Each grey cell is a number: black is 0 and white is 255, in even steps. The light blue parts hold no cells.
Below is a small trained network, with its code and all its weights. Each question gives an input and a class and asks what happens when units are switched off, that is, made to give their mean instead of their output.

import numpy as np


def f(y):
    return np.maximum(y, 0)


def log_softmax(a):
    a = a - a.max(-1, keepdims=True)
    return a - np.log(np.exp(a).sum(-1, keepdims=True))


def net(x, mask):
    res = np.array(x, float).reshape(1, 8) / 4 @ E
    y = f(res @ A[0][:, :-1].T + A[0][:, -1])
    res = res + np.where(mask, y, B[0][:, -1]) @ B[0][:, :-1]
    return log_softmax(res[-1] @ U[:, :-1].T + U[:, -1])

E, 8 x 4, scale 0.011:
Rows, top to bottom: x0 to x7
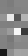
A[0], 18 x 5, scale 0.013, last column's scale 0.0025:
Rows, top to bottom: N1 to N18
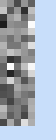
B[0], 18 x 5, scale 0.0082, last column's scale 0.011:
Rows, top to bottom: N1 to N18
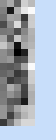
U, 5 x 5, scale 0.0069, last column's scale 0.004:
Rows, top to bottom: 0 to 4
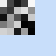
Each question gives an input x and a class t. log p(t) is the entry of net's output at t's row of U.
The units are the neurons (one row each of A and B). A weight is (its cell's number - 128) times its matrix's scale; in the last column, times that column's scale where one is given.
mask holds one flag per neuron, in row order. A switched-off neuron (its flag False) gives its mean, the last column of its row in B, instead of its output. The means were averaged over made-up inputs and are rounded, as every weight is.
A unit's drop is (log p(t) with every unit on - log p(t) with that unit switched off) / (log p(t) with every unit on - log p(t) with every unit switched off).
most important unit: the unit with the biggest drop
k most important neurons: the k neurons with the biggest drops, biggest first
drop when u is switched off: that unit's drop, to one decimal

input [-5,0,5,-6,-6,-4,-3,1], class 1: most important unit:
N18
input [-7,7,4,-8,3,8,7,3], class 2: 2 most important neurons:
N2; N8
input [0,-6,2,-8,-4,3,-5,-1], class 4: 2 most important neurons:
N2; N1
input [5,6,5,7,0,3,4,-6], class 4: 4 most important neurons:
N1; N15; N7; N11
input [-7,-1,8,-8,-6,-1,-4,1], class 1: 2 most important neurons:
N18; N10
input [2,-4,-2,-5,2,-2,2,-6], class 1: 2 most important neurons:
N2; N8
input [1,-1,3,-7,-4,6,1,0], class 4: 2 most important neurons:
N2; N4
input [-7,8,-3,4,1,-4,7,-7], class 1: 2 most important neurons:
N2; N8
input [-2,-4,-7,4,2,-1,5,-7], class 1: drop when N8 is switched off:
0.1
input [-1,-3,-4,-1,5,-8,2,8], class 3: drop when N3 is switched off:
0.0
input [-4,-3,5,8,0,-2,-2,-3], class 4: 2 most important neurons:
N1; N15
